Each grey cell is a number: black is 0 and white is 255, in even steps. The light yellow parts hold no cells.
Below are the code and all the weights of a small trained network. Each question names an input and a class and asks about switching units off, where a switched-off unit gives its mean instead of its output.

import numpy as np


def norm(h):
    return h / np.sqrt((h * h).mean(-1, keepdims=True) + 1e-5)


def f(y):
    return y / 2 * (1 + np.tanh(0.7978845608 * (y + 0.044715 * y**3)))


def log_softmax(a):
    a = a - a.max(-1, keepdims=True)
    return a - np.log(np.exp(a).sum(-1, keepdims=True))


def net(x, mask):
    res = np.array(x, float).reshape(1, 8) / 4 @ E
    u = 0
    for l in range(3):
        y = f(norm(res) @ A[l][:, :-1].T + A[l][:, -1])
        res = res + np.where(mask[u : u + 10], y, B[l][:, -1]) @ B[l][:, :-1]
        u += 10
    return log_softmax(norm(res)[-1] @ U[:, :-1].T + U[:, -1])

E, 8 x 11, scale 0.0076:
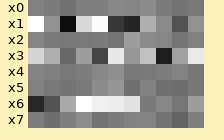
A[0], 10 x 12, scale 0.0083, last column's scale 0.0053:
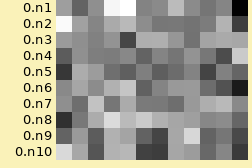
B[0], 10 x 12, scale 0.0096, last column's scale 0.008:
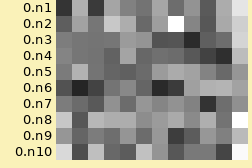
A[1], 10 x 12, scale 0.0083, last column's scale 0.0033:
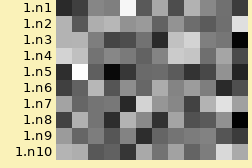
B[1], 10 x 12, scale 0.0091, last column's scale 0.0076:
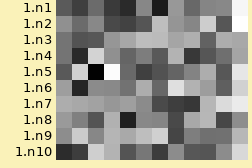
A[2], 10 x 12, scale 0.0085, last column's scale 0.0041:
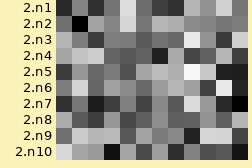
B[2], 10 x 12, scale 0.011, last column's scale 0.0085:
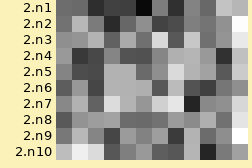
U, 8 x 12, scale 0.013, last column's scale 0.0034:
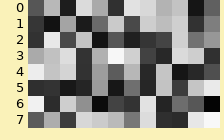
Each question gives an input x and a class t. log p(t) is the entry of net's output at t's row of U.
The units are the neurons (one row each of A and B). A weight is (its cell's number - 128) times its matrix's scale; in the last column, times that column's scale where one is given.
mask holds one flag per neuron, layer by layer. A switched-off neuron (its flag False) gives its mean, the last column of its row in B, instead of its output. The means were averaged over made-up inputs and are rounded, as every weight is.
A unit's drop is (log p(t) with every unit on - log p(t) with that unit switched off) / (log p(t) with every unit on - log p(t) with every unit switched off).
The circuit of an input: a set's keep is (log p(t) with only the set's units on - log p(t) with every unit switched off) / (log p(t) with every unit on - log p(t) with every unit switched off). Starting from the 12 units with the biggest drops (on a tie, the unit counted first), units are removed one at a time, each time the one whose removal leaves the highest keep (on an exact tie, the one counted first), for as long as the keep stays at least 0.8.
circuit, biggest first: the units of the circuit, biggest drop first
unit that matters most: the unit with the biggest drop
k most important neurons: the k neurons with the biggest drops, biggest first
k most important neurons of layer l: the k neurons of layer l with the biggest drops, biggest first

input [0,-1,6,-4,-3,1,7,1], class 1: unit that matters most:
0.n8
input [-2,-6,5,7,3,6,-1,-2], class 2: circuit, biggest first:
(0.n8 1.n5)
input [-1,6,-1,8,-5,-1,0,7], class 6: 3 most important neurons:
(0.n10 1.n4 2.n4)
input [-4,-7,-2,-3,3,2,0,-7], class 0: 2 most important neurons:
(0.n8 0.n10)
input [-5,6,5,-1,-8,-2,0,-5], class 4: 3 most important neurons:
(0.n10 1.n5 1.n10)
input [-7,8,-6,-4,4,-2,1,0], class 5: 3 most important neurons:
(0.n6 0.n1 2.n1)
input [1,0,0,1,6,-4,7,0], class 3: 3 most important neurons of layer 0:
(0.n8 0.n4 0.n2)
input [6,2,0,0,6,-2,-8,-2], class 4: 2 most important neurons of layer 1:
(1.n1 1.n9)
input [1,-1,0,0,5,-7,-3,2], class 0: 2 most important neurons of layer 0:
(0.n8 0.n1)
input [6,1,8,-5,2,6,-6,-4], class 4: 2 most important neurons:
(2.n10 0.n1)
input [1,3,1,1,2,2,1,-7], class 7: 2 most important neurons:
(0.n1 0.n2)
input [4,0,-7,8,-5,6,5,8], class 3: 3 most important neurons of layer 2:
(2.n9 2.n7 2.n5)
